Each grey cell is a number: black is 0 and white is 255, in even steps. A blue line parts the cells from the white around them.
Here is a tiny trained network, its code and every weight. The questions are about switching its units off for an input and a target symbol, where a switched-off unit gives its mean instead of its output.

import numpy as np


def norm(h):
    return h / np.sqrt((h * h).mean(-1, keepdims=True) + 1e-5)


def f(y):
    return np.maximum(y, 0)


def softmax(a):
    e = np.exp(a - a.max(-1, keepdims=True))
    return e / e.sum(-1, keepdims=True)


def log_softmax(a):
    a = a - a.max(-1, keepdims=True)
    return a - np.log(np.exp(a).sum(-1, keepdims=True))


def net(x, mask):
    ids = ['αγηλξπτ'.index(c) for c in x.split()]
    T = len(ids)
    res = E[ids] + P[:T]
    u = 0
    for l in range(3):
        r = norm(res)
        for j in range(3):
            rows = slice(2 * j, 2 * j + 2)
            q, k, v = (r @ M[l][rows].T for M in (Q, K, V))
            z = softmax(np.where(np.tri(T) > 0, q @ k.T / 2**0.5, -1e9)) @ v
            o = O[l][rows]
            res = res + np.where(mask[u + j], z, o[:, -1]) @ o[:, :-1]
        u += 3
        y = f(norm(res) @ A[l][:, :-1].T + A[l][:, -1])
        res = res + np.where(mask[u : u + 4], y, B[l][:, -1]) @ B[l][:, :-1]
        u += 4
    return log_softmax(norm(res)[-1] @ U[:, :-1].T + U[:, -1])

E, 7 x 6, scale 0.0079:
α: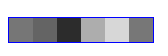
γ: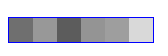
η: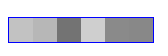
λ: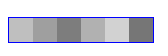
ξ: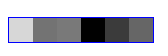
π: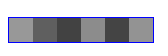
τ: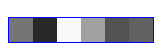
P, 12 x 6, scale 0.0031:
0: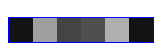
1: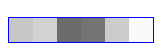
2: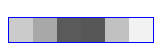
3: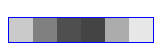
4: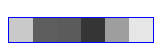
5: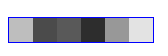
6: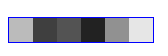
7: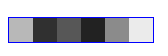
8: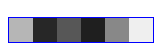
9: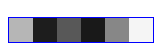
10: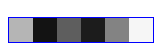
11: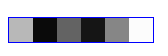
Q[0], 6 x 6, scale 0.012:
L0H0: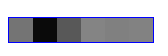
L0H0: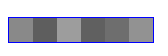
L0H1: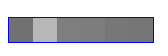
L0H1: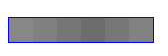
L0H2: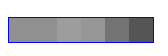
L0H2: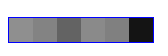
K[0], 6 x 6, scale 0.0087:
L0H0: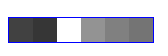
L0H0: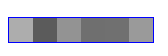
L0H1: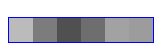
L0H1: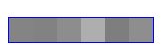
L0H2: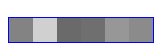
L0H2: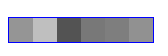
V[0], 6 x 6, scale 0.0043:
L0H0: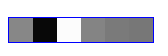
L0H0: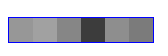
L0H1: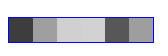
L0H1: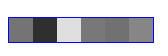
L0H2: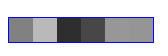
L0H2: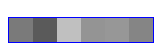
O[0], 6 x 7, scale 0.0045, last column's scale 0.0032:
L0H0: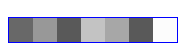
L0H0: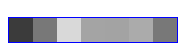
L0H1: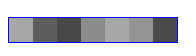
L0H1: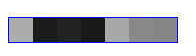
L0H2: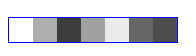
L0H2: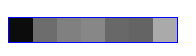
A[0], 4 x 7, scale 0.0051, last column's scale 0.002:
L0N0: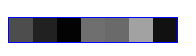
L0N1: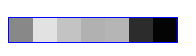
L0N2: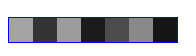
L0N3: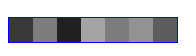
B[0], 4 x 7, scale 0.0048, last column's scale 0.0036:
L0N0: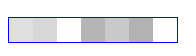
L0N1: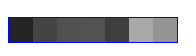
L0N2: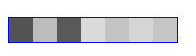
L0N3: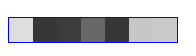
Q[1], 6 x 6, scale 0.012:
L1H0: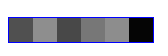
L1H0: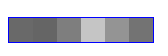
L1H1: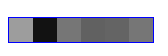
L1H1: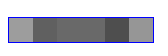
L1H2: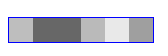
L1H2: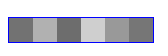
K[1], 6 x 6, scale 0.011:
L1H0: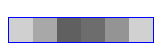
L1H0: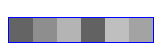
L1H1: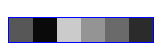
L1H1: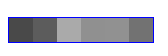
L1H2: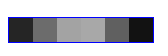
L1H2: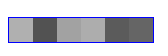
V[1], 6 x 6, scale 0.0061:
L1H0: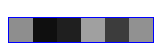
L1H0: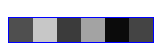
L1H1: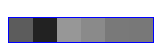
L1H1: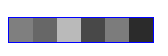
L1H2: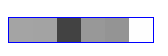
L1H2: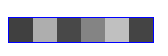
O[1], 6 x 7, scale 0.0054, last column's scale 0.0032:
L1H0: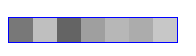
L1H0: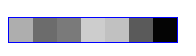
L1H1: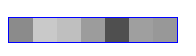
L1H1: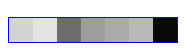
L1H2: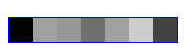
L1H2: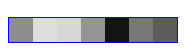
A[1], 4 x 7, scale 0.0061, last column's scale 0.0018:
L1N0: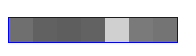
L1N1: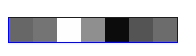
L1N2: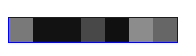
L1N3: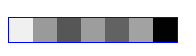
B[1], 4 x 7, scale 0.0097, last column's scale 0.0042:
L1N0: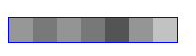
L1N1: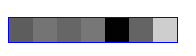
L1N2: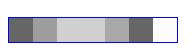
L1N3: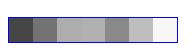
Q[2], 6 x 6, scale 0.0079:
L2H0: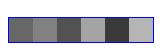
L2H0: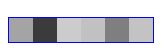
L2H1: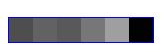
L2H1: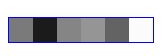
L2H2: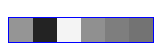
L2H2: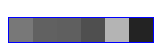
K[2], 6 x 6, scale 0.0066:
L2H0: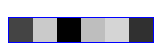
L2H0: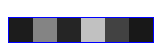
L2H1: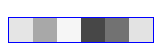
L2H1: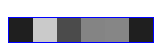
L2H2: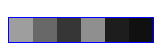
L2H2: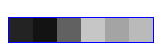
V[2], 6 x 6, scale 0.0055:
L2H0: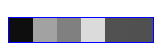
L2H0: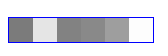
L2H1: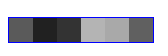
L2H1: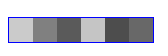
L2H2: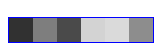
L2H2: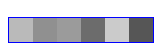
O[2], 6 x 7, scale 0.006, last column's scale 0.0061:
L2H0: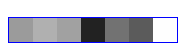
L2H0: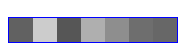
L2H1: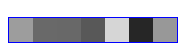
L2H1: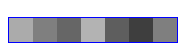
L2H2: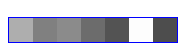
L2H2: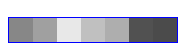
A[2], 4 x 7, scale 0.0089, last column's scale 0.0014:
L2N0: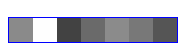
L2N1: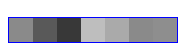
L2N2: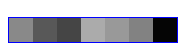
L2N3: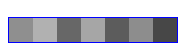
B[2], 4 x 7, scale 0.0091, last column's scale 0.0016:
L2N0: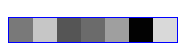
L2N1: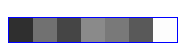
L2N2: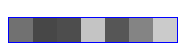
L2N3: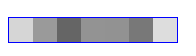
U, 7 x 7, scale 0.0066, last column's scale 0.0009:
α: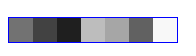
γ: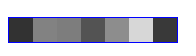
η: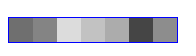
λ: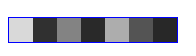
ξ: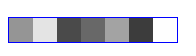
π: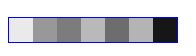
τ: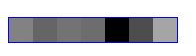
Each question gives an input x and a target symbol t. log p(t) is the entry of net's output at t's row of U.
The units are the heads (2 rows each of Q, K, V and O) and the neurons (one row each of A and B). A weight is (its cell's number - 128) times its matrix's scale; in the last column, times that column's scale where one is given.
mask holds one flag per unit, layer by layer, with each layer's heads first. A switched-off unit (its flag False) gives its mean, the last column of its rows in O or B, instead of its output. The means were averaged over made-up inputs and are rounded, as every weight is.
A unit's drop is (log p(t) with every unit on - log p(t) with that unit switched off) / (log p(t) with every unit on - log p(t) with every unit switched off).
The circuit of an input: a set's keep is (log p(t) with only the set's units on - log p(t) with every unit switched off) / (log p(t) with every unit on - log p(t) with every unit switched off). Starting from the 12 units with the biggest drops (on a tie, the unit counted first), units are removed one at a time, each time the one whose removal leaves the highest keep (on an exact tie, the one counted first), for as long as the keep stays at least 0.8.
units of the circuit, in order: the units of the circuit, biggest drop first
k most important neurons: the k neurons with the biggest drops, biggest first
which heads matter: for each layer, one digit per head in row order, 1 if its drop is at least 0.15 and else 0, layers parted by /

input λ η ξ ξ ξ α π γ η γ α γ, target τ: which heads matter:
001 / 001 / 000
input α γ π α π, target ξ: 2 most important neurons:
(L0N3, L2N0)
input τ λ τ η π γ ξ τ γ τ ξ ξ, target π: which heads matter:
111 / 011 / 000
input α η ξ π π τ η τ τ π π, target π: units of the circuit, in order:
(L0N0)
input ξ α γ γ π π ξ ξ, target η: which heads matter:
011 / 110 / 001
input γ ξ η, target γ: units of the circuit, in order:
(L1H2, L0H0)
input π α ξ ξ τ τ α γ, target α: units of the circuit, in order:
(L0H0, L1H2)
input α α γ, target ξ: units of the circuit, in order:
(L2N0, L2H0)
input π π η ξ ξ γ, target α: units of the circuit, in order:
(L1H0, L1H1)
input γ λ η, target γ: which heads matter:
100 / 011 / 000
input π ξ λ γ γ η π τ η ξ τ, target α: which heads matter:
111 / 111 / 110
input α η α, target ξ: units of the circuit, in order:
(L2H0, L2N0)
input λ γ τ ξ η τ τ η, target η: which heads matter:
111 / 010 / 000
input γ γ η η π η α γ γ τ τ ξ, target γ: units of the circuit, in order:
(L1H2)
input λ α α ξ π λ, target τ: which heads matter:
000 / 001 / 000
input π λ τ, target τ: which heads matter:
110 / 010 / 000
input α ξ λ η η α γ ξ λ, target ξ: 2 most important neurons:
(L0N3, L2N0)
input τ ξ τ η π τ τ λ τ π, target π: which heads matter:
000 / 010 / 000
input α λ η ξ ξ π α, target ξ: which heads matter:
010 / 001 / 100
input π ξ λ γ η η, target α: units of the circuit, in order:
(L1H0, L1H1, L2N1)
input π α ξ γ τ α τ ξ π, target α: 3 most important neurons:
(L1N2, L0N0, L2N1)
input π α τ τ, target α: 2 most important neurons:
(L1N2, L0N2)
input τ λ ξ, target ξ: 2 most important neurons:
(L0N0, L2N0)
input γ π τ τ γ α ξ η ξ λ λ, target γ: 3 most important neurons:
(L0N0, L0N2, L1N3)
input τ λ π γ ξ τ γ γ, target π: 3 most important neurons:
(L0N3, L0N0, L0N2)
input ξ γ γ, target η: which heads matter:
011 / 110 / 000
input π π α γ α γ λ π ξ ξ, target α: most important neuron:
(L0N0)
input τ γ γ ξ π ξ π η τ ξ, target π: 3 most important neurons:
(L0N2, L1N3, L1N1)
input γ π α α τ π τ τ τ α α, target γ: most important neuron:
(L0N0)
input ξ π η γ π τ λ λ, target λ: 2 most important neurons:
(L0N3, L1N1)
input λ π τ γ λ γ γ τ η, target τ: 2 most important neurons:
(L0N2, L0N0)
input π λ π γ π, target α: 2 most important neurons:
(L0N0, L2N1)
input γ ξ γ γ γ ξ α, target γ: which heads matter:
000 / 001 / 000
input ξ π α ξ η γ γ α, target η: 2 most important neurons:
(L1N2, L0N2)
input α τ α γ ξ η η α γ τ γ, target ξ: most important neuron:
(L0N3)
